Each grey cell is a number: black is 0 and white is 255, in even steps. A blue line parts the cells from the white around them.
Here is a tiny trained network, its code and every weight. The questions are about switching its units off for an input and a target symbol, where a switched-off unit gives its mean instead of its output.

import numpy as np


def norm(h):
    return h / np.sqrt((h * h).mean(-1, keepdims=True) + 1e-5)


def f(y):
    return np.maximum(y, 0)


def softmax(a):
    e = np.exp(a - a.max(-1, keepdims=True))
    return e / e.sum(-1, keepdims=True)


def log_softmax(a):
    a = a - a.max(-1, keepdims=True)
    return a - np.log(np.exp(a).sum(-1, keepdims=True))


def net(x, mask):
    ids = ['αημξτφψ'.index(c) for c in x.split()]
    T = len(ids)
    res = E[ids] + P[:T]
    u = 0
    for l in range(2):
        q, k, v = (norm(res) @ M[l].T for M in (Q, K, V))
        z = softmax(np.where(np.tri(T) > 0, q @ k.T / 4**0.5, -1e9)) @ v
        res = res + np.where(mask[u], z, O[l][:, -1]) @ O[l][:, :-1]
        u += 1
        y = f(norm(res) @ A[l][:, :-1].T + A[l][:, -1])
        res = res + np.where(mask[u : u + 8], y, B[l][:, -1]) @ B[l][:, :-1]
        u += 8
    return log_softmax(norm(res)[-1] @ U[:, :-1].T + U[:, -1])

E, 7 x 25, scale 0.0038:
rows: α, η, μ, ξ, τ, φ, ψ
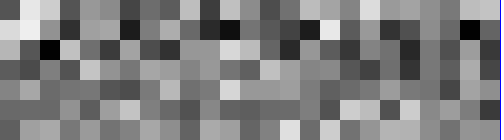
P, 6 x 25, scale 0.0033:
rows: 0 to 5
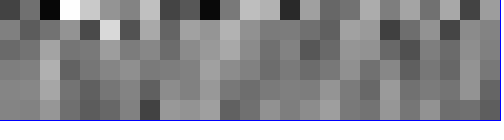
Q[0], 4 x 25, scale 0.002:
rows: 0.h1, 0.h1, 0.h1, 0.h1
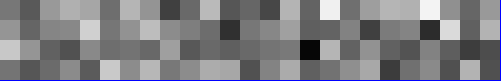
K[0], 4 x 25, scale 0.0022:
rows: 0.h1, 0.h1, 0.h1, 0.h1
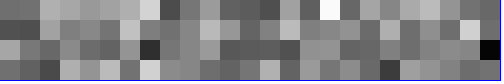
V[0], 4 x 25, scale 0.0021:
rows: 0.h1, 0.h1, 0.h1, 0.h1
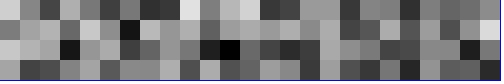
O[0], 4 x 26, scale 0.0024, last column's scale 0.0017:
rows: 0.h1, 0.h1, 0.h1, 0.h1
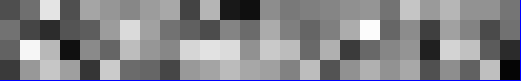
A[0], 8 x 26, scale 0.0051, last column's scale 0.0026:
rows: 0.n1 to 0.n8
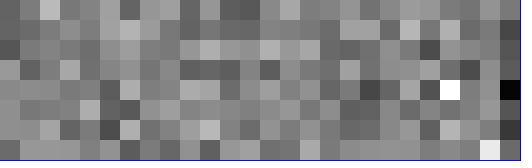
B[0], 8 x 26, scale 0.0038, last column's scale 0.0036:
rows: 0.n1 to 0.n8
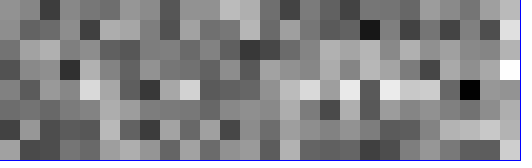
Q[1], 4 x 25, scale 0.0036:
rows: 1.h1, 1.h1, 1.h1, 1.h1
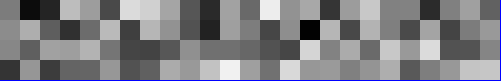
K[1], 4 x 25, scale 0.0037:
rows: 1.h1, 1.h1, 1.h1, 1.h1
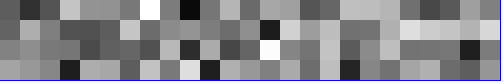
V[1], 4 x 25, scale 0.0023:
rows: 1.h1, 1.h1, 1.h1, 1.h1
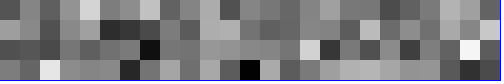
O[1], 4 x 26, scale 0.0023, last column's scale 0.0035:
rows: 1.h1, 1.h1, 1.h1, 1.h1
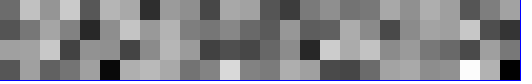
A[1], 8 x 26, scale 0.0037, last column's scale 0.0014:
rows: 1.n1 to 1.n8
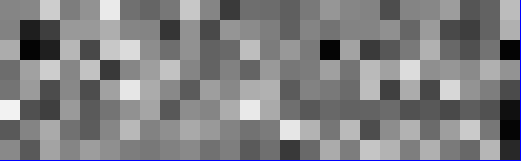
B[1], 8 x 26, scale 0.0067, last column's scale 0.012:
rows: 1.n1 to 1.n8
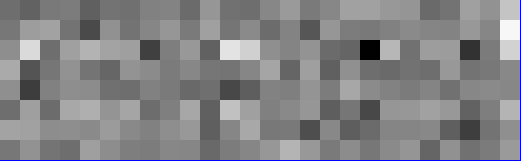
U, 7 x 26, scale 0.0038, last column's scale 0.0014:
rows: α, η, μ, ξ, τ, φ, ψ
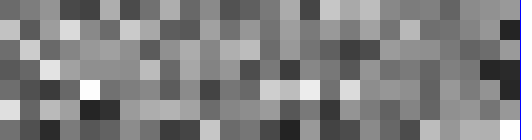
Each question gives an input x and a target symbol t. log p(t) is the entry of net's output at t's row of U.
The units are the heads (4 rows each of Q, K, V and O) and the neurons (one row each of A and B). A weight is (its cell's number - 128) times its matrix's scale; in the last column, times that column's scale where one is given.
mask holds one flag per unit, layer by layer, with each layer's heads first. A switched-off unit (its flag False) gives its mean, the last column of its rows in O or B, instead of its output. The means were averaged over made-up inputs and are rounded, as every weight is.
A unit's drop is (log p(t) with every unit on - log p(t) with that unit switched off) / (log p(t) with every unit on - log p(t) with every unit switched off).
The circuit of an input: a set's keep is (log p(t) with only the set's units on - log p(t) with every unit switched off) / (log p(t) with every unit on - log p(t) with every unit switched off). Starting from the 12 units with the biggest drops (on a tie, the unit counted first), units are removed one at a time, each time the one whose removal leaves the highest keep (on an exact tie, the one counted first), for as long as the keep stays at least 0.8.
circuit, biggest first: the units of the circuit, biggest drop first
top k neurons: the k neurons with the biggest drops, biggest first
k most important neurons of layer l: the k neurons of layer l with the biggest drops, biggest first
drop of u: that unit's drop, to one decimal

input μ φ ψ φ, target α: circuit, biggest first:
0.h1; 0.n4; 1.n3
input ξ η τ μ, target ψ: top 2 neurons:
1.n3; 0.n3
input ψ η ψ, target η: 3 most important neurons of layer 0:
0.n2; 0.n8; 0.n3
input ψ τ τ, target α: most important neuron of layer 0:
0.n2
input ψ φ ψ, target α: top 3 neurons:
0.n4; 1.n3; 0.n2
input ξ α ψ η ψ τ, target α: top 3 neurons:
1.n3; 0.n7; 1.n6
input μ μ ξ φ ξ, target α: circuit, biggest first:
1.h1; 1.n3
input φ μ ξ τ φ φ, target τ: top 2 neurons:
0.n4; 1.n2
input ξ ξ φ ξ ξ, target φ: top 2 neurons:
0.n3; 1.n4
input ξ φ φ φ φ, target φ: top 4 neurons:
1.n4; 1.n3; 0.n2; 1.n6
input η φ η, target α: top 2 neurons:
1.n3; 1.n6
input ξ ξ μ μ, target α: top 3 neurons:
1.n3; 0.n2; 0.n8
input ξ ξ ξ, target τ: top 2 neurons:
0.n3; 0.n2
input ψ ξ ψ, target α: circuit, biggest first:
1.n3
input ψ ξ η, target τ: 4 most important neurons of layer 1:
1.n2; 1.n5; 1.n3; 1.n6
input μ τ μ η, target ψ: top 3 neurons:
1.n3; 0.n1; 1.n2
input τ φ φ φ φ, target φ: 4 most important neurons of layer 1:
1.n4; 1.n3; 1.n6; 1.n7
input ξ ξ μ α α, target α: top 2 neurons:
0.n8; 1.n3
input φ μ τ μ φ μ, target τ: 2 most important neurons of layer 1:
1.n2; 1.n8
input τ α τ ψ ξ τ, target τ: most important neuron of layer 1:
1.n2
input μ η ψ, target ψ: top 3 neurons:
0.n1; 1.n3; 1.n5
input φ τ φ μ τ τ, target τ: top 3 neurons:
1.n2; 0.n2; 0.n8
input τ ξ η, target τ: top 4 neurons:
1.n2; 1.n5; 1.n3; 0.n4
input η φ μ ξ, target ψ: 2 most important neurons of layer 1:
1.n3; 1.n6
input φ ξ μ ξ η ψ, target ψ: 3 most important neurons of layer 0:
0.n1; 0.n7; 0.n2
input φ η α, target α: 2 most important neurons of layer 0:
0.n8; 0.n7
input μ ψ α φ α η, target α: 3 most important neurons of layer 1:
1.n3; 1.n1; 1.n6
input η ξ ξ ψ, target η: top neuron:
1.n3
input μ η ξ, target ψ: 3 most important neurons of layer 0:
0.n1; 0.n3; 0.n7
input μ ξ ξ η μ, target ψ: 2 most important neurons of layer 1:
1.n3; 1.n2
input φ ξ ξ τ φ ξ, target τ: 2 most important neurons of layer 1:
1.n2; 1.n3
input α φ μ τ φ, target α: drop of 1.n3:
0.2
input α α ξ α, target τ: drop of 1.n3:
0.2
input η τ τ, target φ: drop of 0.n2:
0.1
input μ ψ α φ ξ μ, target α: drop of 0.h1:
1.0
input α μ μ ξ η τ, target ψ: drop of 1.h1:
0.1
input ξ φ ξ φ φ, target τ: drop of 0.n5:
0.0
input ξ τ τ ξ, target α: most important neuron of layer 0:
0.n3
